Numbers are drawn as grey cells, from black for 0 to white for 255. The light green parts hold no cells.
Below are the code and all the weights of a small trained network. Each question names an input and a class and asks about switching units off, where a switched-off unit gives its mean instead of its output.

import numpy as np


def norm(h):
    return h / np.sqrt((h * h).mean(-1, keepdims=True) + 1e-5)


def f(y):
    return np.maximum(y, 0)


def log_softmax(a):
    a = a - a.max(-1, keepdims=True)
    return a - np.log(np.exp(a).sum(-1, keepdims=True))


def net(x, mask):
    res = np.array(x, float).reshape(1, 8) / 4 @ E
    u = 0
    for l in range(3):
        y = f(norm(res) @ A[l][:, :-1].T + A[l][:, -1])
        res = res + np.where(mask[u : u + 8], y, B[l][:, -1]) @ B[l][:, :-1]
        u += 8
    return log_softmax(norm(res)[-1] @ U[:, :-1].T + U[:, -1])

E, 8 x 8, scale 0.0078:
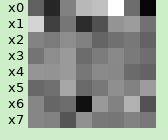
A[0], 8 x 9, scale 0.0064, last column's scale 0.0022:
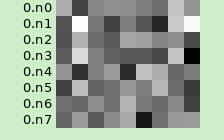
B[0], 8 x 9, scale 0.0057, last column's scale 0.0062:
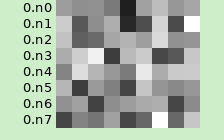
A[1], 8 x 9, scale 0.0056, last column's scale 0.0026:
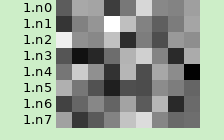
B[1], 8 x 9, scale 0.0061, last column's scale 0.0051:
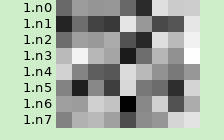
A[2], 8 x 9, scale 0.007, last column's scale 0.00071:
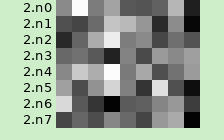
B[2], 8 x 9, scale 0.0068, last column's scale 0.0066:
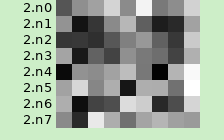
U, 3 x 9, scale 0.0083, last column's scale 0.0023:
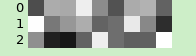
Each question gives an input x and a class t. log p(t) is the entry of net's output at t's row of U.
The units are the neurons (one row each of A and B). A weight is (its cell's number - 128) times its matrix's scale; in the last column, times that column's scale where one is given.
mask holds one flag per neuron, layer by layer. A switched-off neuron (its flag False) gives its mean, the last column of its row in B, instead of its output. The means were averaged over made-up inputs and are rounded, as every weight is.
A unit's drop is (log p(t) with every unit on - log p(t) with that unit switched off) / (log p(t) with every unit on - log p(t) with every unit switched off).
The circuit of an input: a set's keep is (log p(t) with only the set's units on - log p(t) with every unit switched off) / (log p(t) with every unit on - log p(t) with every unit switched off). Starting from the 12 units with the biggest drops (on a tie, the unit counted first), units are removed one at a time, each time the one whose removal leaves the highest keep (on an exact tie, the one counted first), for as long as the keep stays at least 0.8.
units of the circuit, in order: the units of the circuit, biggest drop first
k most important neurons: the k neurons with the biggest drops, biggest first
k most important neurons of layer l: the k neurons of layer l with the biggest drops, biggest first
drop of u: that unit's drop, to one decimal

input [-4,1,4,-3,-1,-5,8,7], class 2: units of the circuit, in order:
[2.n6]
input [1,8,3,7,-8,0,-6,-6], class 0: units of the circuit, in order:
[0.n4; 0.n1; 2.n6]
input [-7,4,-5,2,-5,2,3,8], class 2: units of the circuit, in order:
[2.n6; 1.n5]
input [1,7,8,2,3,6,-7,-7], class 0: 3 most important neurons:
[0.n1; 0.n4; 1.n5]
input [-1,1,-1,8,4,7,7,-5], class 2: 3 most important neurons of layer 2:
[2.n6; 2.n3; 2.n5]
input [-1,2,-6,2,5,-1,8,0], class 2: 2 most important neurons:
[2.n6; 1.n5]
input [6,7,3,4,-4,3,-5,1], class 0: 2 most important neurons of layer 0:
[0.n1; 0.n4]
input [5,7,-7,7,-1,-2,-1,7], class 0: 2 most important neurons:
[0.n1; 1.n7]
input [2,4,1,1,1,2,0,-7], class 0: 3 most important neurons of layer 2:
[2.n6; 2.n3; 2.n5]
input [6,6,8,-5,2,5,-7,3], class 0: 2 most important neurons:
[2.n4; 0.n1]
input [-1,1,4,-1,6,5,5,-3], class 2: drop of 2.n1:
0.0
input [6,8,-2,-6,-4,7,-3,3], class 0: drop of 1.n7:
0.2
